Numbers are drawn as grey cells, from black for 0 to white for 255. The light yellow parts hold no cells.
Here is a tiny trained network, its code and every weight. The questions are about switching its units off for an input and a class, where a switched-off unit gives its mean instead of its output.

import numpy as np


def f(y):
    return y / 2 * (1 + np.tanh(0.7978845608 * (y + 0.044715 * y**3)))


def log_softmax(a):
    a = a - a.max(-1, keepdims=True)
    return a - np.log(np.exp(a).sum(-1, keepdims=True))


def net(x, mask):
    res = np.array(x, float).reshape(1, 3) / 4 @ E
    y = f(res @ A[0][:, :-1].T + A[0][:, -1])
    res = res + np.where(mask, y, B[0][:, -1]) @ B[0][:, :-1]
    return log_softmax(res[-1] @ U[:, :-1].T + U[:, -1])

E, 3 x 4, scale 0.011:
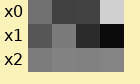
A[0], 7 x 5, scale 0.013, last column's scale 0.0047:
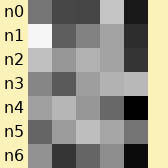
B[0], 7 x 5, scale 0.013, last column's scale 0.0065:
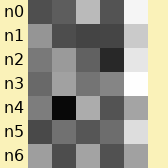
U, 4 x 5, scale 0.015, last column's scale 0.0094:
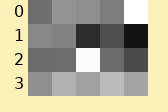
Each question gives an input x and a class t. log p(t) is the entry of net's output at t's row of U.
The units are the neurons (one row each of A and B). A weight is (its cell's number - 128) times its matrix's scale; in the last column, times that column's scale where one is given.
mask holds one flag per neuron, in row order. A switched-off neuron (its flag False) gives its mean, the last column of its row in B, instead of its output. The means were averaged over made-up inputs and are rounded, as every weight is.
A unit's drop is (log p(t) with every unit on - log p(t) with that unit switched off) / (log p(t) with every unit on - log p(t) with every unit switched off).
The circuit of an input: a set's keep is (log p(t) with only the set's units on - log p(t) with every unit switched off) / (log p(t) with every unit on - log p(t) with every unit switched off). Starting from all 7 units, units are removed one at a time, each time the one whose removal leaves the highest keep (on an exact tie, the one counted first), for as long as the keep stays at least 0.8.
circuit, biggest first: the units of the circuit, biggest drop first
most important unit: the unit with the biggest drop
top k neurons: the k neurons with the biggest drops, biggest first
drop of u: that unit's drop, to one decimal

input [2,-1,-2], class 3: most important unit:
n2
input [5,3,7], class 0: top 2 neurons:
n4, n1
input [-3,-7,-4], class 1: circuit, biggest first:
n2, n1
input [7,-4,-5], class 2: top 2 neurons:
n0, n6
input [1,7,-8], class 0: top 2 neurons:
n1, n2
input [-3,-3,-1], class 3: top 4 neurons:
n0, n1, n6, n4
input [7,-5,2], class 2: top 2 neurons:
n0, n6
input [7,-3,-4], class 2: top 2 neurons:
n0, n6
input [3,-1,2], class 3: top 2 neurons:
n2, n4
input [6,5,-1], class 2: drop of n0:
0.3
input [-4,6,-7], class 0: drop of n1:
0.5
